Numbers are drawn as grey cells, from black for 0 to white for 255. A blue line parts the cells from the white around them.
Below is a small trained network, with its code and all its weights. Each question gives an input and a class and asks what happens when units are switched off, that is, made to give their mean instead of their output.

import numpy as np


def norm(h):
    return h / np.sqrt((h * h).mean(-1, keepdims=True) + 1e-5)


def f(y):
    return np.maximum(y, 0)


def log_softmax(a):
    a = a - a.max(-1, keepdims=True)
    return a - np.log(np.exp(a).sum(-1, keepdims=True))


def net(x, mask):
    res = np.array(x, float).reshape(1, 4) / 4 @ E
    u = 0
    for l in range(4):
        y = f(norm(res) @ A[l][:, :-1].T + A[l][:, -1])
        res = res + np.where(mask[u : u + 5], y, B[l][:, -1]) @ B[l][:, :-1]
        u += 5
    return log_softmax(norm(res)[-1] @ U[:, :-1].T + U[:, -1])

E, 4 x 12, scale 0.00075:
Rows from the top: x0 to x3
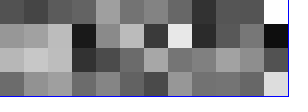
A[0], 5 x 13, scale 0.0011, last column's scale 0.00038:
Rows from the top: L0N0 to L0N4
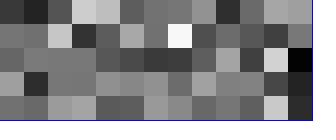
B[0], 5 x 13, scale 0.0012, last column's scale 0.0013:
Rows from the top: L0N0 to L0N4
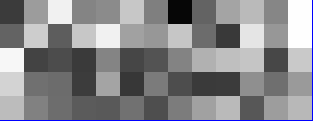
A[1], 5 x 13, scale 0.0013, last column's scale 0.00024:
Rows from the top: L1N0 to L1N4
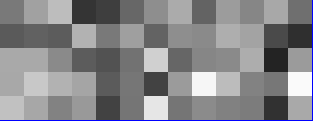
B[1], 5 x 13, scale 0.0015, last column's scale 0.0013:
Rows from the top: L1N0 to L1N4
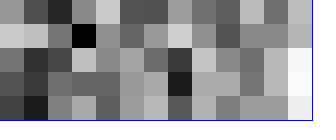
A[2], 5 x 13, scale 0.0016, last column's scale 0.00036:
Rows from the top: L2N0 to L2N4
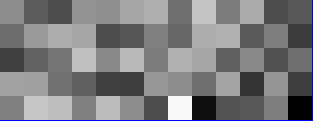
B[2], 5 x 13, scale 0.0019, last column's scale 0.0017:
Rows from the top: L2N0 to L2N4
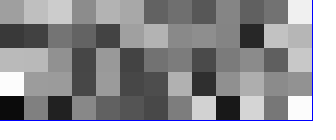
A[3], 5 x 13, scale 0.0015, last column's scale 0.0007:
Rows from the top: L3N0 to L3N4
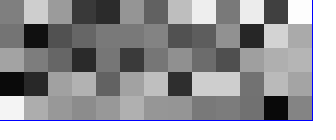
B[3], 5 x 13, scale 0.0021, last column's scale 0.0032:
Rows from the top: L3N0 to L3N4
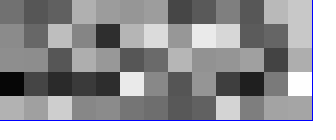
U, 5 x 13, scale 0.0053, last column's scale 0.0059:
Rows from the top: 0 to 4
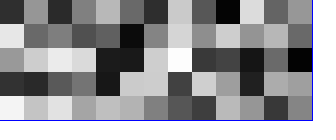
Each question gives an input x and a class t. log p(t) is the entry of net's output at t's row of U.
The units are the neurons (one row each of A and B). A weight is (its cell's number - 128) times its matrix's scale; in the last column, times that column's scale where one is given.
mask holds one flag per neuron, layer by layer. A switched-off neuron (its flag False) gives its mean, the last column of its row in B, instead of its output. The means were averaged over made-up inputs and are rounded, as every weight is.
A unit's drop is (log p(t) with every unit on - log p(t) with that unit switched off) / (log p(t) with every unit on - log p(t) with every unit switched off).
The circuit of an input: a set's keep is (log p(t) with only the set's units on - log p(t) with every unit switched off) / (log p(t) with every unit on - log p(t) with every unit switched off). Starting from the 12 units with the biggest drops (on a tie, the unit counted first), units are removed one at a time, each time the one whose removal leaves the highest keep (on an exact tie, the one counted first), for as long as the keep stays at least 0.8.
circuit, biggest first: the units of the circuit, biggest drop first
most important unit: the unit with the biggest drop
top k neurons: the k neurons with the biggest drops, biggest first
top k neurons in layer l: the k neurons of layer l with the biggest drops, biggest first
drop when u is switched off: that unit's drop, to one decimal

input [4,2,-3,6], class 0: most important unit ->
L1N3
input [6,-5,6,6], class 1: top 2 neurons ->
[L2N3; L3N3]
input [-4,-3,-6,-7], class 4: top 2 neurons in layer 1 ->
[L1N1; L1N3]
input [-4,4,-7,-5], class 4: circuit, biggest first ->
[L3N4; L3N3]
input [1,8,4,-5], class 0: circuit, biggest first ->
[L2N4; L0N1]
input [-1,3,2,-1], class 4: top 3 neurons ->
[L1N2; L3N3; L3N4]
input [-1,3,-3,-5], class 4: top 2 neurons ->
[L3N4; L3N3]
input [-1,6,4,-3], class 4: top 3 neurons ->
[L3N3; L3N4; L1N2]
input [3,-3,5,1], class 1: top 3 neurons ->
[L2N3; L3N3; L0N0]
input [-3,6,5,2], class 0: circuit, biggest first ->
[L2N4; L0N1]
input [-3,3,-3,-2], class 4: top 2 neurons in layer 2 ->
[L2N2; L2N0]
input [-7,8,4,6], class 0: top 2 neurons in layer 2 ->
[L2N4; L2N0]
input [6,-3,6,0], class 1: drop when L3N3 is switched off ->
0.2
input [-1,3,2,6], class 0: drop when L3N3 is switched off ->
0.0
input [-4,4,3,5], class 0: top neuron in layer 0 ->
[L0N1]
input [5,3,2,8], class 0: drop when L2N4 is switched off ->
0.1
